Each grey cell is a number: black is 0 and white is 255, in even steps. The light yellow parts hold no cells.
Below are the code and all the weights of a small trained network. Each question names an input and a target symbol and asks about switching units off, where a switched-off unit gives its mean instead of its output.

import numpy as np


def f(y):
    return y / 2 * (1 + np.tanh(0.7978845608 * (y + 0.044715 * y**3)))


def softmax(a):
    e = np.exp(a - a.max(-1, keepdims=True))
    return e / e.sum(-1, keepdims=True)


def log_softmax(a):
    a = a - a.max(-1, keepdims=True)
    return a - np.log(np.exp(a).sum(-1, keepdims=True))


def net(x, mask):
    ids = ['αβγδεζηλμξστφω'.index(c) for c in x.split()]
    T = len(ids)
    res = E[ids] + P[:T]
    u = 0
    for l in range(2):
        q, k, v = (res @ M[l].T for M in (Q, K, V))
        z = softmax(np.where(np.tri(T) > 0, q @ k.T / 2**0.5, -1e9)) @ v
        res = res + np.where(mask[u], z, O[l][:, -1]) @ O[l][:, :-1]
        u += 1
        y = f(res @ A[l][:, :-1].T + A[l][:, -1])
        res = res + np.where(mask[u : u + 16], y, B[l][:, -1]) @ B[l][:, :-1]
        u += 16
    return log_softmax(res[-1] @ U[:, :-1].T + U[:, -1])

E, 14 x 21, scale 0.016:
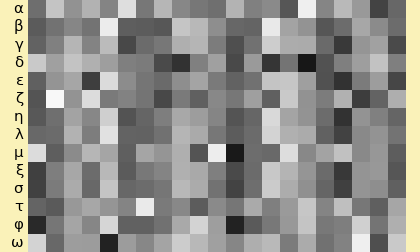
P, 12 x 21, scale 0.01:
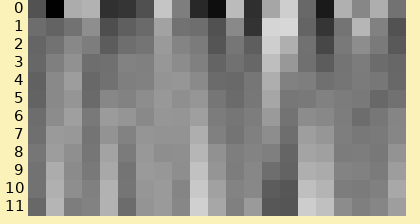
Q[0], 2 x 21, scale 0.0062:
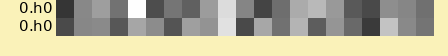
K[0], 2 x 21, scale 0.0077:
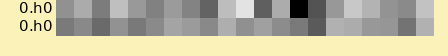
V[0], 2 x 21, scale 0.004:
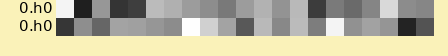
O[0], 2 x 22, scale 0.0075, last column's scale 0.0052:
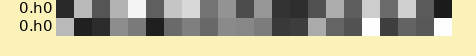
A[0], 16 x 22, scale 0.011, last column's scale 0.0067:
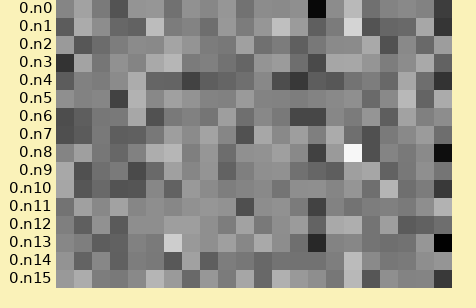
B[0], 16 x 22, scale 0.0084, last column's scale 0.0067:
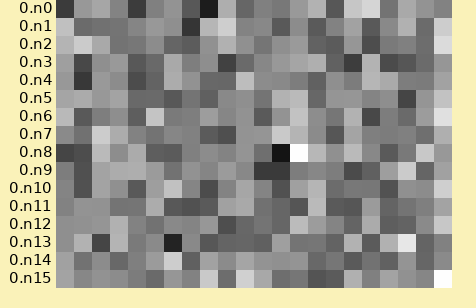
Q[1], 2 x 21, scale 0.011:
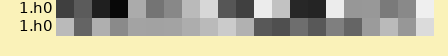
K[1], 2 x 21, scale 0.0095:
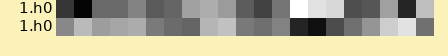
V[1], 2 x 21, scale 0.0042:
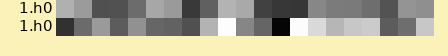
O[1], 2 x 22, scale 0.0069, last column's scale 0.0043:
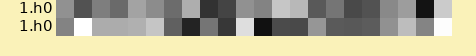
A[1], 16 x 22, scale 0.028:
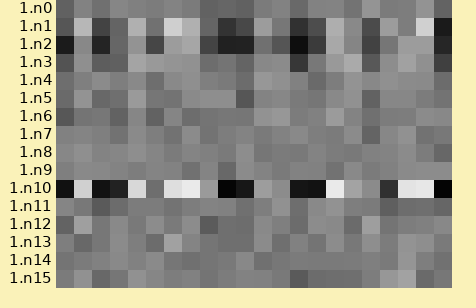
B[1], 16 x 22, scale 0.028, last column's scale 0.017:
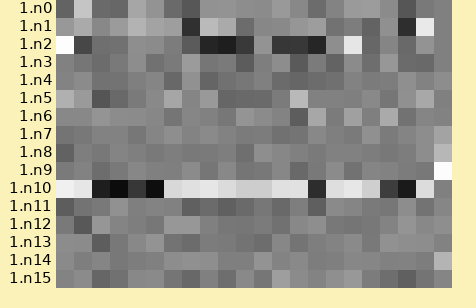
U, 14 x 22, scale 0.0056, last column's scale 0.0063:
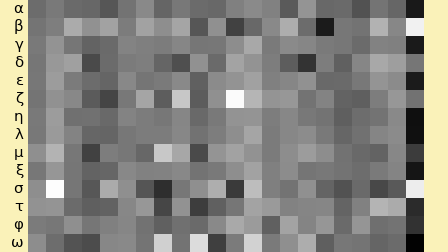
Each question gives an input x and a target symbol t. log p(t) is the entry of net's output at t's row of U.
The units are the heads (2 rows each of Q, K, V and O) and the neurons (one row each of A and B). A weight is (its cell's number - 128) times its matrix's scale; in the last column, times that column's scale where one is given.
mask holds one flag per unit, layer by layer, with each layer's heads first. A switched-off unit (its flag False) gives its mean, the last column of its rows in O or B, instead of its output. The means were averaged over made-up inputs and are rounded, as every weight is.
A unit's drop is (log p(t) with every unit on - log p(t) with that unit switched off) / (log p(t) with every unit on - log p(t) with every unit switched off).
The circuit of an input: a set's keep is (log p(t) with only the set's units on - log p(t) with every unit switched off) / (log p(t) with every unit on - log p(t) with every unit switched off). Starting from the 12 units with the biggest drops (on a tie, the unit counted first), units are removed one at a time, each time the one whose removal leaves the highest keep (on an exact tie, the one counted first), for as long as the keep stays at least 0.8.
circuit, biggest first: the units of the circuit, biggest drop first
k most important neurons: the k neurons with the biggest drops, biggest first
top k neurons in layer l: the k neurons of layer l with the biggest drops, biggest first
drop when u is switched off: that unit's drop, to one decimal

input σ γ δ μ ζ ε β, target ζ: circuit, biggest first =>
[1.h0, 0.h0, 1.n9]
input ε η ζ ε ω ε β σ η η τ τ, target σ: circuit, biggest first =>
[0.n2]
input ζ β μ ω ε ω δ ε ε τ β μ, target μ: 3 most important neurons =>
[0.n15, 0.n8, 1.n4]
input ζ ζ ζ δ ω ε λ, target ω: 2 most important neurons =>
[0.n15, 0.n8]
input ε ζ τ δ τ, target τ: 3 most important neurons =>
[1.n13, 0.n3, 0.n12]
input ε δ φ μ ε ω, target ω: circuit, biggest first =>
[1.h0, 0.h0]
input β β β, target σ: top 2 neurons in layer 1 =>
[1.n15, 1.n12]
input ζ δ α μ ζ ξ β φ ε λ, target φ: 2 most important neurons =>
[1.n6, 0.n15]
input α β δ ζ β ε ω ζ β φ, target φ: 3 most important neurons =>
[1.n6, 0.n15, 0.n8]
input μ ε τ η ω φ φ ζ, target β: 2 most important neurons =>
[1.n12, 0.n6]
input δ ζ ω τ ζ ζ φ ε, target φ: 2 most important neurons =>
[0.n8, 1.n6]
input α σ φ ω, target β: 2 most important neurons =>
[0.n10, 0.n2]
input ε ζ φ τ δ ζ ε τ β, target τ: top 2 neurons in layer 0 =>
[0.n10, 0.n15]
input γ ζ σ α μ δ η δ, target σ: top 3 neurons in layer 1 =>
[1.n15, 1.n9, 1.n12]
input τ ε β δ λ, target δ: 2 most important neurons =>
[0.n0, 1.n4]
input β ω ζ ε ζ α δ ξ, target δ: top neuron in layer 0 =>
[0.n0]
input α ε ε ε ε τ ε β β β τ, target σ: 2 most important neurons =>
[0.n2, 1.n7]
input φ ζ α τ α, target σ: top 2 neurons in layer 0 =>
[0.n2, 0.n12]
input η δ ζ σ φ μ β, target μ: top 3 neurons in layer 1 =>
[1.n6, 1.n5, 1.n4]
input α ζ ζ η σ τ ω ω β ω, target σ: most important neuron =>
[1.n15]
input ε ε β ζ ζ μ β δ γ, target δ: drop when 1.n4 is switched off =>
0.4
